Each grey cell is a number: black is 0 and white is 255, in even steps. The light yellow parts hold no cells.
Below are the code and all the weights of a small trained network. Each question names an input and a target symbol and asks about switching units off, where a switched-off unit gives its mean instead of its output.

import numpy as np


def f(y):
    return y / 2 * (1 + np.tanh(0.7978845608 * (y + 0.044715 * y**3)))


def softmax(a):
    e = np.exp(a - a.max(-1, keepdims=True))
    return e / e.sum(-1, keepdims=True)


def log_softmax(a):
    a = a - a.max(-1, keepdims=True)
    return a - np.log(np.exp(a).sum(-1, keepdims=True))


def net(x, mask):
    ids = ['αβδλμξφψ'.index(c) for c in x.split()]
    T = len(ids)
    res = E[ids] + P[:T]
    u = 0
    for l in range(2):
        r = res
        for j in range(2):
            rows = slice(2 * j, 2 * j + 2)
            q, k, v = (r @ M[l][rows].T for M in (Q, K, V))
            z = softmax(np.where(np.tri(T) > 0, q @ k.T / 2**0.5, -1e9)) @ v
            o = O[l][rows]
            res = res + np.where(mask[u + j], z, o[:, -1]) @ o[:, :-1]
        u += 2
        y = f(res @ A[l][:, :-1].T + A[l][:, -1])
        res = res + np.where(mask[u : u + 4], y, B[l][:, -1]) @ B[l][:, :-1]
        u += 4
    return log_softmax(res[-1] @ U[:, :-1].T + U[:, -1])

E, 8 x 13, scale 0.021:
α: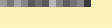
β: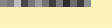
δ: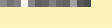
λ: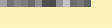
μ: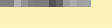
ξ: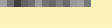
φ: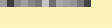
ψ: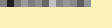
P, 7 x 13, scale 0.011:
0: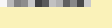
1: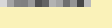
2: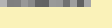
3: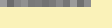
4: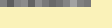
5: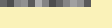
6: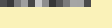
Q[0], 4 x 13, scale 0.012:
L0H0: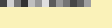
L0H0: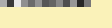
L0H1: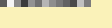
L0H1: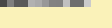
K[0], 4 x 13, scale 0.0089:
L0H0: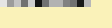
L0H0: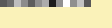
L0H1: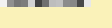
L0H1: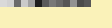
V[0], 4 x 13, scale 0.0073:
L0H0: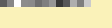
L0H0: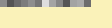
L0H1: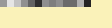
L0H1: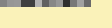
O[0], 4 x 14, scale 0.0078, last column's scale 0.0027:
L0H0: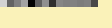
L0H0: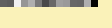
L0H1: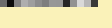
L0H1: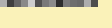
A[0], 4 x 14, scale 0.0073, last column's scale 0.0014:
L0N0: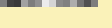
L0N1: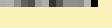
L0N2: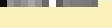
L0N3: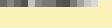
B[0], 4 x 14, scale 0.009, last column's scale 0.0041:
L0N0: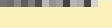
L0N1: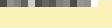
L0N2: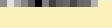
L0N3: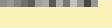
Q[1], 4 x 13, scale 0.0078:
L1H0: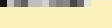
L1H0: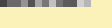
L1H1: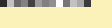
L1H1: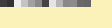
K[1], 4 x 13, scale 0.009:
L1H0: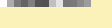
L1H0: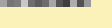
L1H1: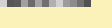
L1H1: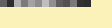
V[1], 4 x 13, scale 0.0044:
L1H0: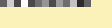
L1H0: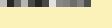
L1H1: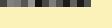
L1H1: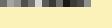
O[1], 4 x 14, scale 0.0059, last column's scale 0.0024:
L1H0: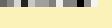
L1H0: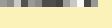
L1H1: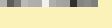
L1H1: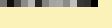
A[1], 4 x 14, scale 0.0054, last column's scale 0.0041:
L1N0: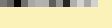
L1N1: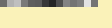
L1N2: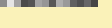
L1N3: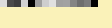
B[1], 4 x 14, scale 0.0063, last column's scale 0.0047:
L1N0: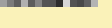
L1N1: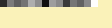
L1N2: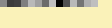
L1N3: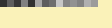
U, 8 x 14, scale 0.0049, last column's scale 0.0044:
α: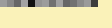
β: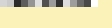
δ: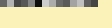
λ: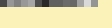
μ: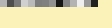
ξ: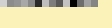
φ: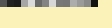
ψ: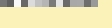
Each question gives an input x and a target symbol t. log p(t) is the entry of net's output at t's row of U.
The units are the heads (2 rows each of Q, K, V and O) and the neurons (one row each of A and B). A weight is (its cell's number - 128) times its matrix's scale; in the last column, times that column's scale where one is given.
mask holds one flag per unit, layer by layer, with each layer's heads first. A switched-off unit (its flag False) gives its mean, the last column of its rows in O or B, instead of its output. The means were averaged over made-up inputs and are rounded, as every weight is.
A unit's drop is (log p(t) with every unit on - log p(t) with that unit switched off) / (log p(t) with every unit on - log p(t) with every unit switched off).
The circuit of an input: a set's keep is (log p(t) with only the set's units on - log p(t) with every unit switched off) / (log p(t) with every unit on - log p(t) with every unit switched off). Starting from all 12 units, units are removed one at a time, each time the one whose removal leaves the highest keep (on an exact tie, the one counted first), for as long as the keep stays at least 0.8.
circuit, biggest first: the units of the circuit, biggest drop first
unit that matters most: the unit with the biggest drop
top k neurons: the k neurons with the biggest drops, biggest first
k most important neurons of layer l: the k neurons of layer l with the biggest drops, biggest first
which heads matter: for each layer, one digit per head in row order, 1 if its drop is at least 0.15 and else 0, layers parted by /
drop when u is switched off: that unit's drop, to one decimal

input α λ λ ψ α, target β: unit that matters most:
L0H1
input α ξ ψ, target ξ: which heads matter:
10 / 01
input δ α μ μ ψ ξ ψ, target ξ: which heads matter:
11 / 01
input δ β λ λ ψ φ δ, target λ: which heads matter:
10 / 00
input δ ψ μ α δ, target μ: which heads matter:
01 / 10
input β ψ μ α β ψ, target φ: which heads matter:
01 / 01
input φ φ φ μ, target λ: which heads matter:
00 / 00
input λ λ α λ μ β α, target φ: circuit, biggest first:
[L0H1, L1H1]
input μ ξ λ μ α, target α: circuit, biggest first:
[L0H0, L0N1, L1N3]
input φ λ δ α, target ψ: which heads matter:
01 / 10
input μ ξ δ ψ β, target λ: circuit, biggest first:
[L1N1, L0H0, L0N1]
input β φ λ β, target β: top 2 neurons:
[L0N3, L1N0]
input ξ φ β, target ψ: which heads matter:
10 / 01
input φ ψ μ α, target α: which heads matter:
10 / 00
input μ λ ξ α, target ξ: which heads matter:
10 / 01
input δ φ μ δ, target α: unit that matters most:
L0H0
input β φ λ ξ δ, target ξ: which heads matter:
11 / 01
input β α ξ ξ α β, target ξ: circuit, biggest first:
[L1H1, L0H0, L0H1, L0N1]
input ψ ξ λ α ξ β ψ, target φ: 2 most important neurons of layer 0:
[L0N1, L0N0]
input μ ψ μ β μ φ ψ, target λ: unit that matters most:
L0H0
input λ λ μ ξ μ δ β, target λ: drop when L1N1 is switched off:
0.4
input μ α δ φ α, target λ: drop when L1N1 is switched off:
0.2
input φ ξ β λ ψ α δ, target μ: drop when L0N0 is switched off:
0.2
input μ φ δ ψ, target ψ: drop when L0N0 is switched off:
0.1
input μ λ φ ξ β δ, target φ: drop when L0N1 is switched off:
0.0
